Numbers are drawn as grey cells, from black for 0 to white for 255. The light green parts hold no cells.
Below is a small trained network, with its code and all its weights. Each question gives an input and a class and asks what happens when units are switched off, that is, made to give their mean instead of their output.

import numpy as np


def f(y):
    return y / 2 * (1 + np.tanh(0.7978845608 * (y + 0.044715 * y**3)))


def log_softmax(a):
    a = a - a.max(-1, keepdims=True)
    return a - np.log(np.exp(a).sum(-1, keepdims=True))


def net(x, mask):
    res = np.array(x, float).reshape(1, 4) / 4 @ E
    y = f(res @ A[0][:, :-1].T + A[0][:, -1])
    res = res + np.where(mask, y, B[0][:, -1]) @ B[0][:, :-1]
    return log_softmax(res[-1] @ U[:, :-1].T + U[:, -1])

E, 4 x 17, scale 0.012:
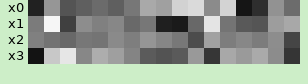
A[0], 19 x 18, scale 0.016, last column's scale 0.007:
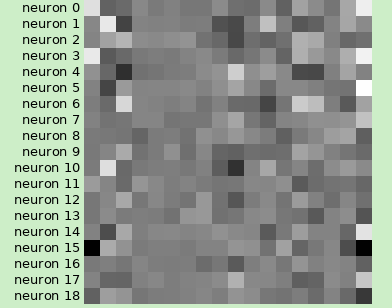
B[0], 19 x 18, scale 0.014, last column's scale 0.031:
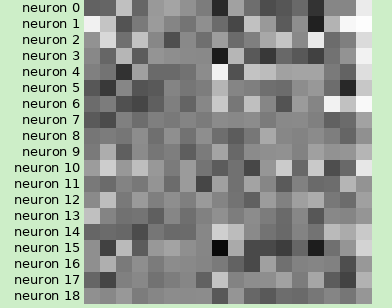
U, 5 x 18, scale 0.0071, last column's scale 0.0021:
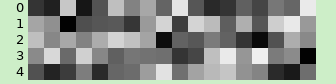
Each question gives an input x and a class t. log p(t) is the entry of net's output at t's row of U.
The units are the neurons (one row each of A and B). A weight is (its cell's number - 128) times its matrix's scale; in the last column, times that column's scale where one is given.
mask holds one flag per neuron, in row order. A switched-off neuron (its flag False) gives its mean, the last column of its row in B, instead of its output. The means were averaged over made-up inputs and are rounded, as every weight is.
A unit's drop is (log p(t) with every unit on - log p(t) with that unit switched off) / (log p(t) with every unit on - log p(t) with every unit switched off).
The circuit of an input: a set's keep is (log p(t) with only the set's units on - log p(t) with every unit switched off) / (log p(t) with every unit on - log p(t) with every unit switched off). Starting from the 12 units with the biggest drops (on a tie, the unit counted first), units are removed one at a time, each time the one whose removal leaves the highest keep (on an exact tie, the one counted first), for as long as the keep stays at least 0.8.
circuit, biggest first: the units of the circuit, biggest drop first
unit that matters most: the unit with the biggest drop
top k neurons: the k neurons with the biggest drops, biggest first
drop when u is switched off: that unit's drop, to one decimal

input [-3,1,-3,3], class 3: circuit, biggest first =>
[neuron 1; neuron 2]
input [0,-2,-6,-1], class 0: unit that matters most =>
neuron 1
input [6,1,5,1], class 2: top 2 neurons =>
[neuron 15; neuron 6]
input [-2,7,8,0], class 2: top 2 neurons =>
[neuron 1; neuron 4]
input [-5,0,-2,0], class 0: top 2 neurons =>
[neuron 1; neuron 4]
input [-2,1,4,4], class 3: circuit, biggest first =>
[neuron 1; neuron 2]
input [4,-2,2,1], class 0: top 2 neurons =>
[neuron 15; neuron 2]
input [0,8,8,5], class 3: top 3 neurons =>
[neuron 10; neuron 3; neuron 0]
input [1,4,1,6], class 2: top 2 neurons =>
[neuron 15; neuron 4]
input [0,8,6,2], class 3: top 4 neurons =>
[neuron 10; neuron 3; neuron 0; neuron 6]
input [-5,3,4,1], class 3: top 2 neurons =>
[neuron 15; neuron 2]
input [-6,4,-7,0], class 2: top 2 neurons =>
[neuron 3; neuron 0]
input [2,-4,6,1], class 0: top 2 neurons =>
[neuron 1; neuron 4]
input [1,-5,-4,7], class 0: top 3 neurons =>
[neuron 15; neuron 1; neuron 4]
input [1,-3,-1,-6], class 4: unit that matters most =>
neuron 4
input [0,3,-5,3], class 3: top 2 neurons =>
[neuron 3; neuron 0]
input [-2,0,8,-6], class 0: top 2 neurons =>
[neuron 1; neuron 10]
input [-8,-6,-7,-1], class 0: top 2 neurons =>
[neuron 3; neuron 0]
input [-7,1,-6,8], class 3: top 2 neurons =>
[neuron 2; neuron 1]
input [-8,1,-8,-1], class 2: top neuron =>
[neuron 3]
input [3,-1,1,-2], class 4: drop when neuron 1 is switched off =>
0.2
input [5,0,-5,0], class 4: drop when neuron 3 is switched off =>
0.4
